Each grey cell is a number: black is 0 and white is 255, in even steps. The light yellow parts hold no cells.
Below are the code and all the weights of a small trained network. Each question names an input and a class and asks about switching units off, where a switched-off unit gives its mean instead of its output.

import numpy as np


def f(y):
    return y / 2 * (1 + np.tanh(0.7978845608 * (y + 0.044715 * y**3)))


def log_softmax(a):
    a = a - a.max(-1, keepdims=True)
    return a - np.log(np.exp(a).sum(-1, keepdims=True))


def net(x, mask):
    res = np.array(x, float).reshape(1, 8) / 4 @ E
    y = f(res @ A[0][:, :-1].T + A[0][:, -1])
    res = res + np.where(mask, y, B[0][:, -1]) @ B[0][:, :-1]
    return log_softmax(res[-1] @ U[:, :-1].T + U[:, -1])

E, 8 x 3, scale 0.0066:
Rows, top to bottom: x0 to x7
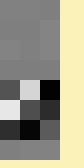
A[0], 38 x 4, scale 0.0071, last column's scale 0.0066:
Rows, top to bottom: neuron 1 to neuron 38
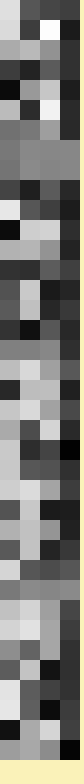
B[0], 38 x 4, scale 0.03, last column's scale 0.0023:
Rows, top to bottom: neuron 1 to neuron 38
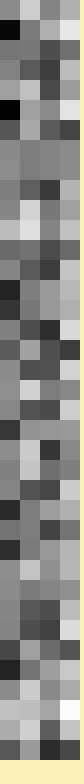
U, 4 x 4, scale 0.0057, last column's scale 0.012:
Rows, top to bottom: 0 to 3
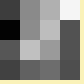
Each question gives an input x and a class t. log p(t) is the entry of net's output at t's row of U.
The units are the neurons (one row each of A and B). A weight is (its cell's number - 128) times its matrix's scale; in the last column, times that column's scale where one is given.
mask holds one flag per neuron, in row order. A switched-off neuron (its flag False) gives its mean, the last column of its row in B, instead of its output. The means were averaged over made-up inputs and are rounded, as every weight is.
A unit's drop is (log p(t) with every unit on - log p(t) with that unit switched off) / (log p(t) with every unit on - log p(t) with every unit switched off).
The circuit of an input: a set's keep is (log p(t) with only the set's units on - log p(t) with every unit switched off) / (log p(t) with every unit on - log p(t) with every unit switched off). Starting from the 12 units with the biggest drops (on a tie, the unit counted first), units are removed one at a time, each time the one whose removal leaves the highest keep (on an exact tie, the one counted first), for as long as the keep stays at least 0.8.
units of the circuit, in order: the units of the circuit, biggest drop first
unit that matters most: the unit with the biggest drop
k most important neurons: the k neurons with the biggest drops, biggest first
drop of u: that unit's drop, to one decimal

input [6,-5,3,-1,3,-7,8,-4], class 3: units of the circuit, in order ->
neuron 17; neuron 14
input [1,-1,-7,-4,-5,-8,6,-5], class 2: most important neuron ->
neuron 37
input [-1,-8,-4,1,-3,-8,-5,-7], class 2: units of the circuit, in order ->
neuron 12; neuron 37
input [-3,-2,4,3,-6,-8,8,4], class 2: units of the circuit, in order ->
neuron 37; neuron 5
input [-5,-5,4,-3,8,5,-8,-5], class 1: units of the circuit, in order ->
neuron 34; neuron 15
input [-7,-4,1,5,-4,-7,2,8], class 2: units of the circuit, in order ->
neuron 37; neuron 12; neuron 5
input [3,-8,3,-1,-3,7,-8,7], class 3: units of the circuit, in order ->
neuron 32; neuron 25
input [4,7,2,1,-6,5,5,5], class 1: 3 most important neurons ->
neuron 6; neuron 2; neuron 22
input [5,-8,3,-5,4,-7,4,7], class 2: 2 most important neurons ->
neuron 12; neuron 37
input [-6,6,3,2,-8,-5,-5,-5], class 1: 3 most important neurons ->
neuron 2; neuron 6; neuron 22
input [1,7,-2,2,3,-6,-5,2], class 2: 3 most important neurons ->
neuron 12; neuron 37; neuron 20
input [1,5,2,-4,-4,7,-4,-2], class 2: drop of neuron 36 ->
0.1
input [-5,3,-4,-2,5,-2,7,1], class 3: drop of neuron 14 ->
0.2
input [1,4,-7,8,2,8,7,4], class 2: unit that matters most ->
neuron 36
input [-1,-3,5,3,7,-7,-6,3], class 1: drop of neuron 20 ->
-0.1
